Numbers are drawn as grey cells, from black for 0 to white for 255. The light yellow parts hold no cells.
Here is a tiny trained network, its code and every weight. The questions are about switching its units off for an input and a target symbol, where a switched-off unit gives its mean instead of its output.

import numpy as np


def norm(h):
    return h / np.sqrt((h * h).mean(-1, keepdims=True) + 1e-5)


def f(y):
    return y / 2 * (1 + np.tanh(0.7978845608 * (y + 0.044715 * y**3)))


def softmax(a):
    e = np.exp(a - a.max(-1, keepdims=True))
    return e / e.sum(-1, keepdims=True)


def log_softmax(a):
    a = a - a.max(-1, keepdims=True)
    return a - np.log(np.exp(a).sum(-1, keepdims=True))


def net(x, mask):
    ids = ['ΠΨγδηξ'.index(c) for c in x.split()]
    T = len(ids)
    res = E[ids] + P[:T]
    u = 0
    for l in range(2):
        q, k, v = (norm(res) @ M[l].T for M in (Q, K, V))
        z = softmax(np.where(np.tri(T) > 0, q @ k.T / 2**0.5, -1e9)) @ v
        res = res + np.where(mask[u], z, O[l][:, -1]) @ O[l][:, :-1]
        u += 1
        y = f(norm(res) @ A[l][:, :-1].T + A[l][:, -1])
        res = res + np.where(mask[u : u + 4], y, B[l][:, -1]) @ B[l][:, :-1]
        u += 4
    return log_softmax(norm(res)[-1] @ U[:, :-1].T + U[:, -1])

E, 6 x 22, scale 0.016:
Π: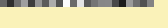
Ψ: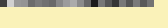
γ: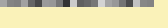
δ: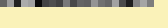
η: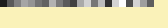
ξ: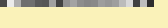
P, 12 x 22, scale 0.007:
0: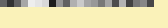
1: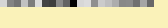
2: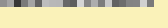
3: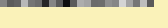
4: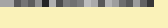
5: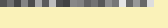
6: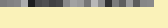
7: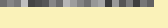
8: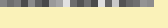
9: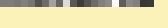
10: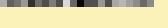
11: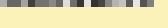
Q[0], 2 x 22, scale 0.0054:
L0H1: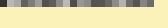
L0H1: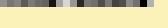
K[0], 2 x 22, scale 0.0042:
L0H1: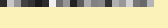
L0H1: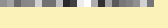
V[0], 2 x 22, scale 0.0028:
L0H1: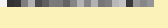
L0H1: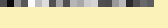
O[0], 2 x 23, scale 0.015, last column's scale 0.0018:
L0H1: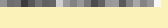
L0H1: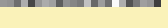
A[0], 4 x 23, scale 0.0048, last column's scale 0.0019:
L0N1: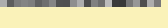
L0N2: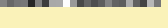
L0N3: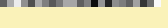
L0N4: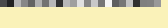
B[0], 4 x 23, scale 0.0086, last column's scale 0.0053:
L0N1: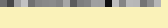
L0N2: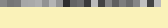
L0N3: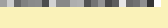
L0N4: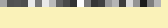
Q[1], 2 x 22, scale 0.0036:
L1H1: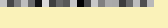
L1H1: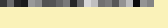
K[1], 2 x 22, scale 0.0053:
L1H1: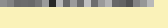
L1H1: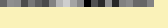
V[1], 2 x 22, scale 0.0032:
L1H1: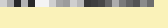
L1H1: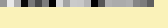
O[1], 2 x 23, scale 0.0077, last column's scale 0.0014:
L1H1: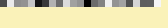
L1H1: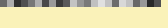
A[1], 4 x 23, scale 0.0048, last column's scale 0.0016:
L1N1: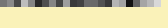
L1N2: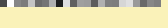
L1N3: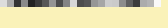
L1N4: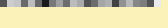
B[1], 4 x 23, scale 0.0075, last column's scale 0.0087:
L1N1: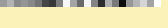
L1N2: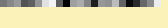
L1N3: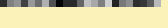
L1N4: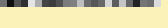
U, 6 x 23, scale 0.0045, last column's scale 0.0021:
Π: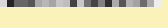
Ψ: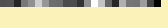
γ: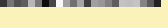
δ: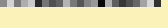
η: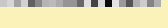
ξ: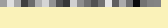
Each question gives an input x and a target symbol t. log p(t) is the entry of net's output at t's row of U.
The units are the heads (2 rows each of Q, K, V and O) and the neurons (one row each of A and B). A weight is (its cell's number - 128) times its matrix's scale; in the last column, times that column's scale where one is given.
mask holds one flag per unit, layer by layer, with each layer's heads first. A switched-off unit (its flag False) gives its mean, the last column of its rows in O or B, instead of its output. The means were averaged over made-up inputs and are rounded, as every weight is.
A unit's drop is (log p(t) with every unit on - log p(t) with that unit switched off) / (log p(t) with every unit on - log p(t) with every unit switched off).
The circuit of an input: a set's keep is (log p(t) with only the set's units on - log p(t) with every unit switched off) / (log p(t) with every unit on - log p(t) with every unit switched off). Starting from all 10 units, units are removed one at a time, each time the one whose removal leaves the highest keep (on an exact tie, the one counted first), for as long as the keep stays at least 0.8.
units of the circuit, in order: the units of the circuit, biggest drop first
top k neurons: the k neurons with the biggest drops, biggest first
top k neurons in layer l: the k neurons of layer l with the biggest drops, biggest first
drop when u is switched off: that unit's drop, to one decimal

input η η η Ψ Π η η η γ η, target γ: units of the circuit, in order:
L0H1
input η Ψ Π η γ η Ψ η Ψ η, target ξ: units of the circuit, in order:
L0H1; L1N2
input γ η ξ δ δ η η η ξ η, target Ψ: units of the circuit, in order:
L0H1; L1H1
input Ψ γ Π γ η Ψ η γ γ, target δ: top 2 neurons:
L1N3; L1N2
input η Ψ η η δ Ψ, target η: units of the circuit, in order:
L0H1; L1N4
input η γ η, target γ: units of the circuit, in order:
L0H1; L1N2
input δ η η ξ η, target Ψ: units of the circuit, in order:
L1H1; L0H1
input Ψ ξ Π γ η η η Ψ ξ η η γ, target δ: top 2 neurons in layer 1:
L1N3; L1N1
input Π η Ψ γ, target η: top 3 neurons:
L0N1; L1N4; L0N3
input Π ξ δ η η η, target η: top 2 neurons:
L1N4; L0N4
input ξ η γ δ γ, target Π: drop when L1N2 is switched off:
0.0
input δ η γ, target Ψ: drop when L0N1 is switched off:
0.2
